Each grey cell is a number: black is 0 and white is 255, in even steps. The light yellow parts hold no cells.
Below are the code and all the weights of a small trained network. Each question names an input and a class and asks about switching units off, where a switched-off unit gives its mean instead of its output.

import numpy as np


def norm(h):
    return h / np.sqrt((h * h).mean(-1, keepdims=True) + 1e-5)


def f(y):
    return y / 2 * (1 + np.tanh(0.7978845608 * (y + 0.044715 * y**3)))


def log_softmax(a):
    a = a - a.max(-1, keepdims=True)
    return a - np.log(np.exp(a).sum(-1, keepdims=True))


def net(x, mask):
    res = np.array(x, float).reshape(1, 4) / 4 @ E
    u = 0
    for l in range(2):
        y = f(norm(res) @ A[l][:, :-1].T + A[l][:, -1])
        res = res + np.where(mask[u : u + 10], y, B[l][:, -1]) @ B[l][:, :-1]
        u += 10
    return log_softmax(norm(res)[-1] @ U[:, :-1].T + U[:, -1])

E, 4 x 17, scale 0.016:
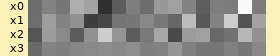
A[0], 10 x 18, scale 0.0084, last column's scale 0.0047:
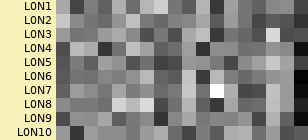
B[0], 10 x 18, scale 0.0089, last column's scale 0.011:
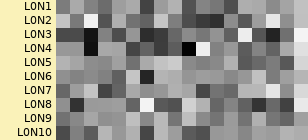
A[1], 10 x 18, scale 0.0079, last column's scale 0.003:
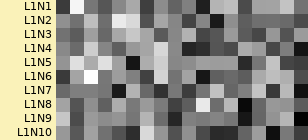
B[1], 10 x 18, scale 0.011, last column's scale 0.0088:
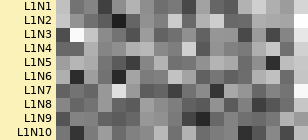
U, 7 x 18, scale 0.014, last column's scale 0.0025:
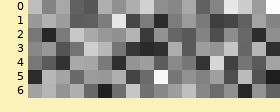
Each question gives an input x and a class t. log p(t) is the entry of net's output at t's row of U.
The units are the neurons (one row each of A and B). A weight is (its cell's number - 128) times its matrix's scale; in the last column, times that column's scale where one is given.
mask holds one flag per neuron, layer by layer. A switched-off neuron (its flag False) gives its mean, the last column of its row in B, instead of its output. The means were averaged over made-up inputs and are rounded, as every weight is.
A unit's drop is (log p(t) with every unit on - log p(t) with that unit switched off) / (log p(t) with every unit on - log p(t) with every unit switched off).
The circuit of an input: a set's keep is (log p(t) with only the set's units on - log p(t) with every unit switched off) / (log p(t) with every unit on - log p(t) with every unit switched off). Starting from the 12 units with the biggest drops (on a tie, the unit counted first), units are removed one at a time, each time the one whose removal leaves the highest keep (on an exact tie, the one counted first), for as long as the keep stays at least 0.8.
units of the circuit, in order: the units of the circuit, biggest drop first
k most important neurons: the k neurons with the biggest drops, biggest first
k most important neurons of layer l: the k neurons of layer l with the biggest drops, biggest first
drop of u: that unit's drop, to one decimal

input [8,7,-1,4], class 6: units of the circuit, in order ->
(L1N5)
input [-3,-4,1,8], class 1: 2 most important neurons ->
(L0N8 L0N7)
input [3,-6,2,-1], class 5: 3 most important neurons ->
(L0N8 L0N3 L1N3)
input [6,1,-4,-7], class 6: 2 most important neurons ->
(L0N5 L1N5)
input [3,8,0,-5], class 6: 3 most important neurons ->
(L0N7 L1N5 L0N2)
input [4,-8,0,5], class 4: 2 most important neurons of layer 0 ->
(L0N3 L0N1)
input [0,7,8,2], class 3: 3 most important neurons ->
(L0N4 L1N7 L0N2)
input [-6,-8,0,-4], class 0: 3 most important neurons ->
(L0N2 L0N1 L1N2)
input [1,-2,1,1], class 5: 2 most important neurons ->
(L0N8 L0N3)
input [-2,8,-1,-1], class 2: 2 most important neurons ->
(L1N10 L0N4)
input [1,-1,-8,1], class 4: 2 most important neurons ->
(L0N2 L0N7)
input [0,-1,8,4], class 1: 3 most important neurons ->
(L0N8 L0N4 L0N3)
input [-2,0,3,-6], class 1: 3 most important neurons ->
(L0N3 L0N8 L1N8)
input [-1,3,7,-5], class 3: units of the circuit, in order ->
(L0N4)
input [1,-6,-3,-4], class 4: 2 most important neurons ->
(L0N3 L0N7)
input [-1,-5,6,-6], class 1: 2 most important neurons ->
(L0N8 L0N4)
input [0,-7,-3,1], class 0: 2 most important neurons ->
(L0N2 L1N2)
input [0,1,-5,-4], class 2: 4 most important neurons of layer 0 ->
(L0N5 L0N2 L0N4 L0N3)
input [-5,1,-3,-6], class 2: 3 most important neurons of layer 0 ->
(L0N7 L0N5 L0N1)
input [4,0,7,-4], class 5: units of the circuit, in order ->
(L1N2)
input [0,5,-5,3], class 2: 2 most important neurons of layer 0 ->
(L0N5 L0N4)
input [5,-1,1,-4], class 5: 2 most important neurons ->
(L0N3 L0N4)
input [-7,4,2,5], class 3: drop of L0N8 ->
0.2
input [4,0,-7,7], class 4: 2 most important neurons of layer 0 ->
(L0N3 L0N2)
